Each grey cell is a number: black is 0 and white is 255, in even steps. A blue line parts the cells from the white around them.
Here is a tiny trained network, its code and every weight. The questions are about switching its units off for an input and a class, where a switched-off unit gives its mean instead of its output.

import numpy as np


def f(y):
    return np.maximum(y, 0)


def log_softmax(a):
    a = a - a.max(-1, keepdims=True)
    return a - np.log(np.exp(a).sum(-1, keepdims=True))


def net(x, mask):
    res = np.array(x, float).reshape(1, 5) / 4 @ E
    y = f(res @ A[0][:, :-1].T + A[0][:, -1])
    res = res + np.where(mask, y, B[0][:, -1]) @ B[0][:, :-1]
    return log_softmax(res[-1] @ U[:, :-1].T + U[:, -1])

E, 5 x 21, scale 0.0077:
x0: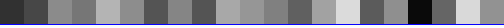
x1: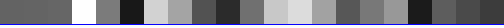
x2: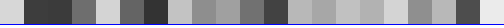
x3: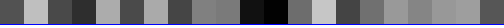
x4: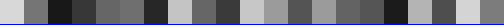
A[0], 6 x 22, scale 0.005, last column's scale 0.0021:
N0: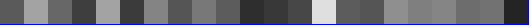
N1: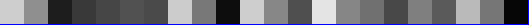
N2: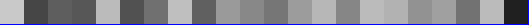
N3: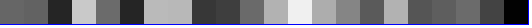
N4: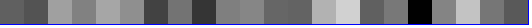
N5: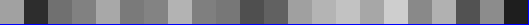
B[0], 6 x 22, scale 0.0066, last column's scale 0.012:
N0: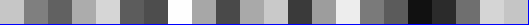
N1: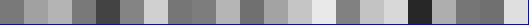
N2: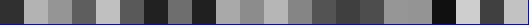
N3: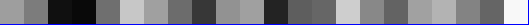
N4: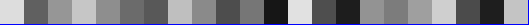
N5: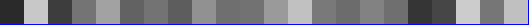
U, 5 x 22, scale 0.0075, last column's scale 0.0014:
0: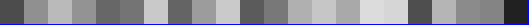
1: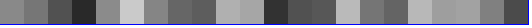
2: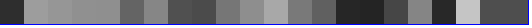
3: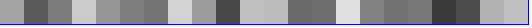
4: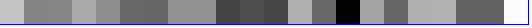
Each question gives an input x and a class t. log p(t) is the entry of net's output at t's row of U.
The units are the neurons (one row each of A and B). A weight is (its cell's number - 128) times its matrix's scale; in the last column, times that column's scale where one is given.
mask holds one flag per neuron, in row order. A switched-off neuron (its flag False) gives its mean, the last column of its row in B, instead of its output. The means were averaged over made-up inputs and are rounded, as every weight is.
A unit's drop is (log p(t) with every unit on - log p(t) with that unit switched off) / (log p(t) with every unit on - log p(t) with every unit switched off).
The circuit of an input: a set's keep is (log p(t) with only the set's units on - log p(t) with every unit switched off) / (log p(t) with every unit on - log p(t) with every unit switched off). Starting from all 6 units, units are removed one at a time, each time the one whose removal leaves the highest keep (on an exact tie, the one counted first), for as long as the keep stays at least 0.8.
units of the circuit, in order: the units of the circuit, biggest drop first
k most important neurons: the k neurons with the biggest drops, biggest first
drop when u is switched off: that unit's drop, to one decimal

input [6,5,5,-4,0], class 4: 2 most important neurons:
N4, N0
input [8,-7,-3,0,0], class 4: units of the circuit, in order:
N4, N3
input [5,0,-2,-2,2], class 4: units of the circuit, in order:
N4, N0, N2
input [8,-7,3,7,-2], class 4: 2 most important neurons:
N4, N3
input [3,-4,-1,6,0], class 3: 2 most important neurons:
N0, N3
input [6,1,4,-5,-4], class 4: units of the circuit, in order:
N4, N0
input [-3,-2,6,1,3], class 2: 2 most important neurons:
N2, N3
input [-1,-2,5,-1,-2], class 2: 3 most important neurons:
N3, N2, N1
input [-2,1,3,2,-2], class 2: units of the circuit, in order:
N1, N4, N3, N5
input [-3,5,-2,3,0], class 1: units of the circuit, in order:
N3, N4
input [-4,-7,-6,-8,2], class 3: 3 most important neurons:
N3, N2, N5
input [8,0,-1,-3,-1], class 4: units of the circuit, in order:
N4
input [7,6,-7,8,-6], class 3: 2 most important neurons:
N0, N1
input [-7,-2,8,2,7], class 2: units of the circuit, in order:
N2
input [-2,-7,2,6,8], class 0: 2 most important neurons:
N1, N3
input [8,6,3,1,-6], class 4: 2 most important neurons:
N4, N1
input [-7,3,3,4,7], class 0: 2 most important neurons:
N1, N4
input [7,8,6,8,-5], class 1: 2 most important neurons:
N3, N1
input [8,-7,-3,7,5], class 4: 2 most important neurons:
N4, N3
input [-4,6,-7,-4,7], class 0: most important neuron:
N1
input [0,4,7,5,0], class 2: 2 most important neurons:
N2, N5
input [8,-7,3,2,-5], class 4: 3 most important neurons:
N4, N3, N1
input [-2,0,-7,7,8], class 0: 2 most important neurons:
N1, N2
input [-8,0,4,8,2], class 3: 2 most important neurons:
N0, N4
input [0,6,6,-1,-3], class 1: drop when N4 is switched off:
0.0
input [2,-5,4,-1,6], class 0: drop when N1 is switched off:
0.7
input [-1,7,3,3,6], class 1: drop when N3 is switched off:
1.6
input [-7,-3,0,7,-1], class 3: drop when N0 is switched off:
0.7
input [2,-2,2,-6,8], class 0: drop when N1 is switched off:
0.8
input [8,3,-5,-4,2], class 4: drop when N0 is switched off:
0.1
